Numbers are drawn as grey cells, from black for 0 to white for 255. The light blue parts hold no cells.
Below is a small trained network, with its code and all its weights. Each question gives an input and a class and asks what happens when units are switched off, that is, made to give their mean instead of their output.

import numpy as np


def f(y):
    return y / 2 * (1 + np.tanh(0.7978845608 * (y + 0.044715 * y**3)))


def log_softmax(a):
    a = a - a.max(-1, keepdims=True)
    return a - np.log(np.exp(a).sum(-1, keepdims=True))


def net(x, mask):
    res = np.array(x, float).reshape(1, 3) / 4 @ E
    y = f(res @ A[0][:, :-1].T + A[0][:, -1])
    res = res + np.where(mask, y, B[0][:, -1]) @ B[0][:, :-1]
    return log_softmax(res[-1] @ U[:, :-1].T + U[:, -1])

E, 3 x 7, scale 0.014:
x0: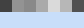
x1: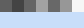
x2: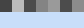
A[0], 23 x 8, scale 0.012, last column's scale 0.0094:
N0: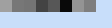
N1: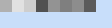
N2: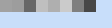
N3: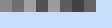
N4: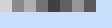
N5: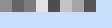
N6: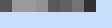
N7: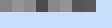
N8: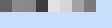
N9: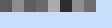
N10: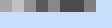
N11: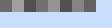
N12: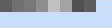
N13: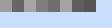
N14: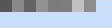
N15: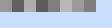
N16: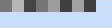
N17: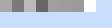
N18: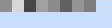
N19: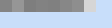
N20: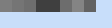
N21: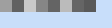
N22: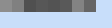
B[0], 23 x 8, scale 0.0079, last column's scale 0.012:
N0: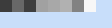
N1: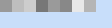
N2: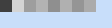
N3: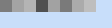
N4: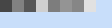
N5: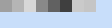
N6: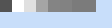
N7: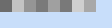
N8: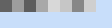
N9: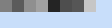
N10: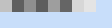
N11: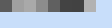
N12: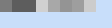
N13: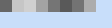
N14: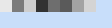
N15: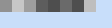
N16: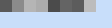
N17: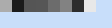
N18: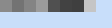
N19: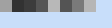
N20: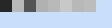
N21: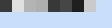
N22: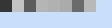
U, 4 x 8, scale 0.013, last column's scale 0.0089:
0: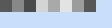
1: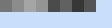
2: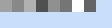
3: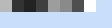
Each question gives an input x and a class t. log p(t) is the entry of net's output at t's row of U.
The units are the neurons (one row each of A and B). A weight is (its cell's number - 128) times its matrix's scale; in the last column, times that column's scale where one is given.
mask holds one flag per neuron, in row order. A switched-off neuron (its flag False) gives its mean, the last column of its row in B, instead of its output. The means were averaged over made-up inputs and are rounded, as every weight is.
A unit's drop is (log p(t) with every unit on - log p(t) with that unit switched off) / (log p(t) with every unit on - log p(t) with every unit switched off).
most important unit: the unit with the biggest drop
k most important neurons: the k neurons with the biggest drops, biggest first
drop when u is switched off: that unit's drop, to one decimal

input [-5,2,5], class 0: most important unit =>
N0
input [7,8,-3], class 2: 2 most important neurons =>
(N5; N14)
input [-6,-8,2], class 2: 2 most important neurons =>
(N10; N1)
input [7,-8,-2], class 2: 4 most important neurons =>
(N10; N3; N1; N0)
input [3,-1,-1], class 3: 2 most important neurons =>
(N20; N4)
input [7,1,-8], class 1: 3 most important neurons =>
(N21; N15; N0)
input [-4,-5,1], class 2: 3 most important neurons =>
(N10; N1; N8)
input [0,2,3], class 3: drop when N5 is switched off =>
0.1
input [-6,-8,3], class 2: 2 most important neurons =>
(N10; N1)
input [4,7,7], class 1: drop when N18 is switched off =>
0.2
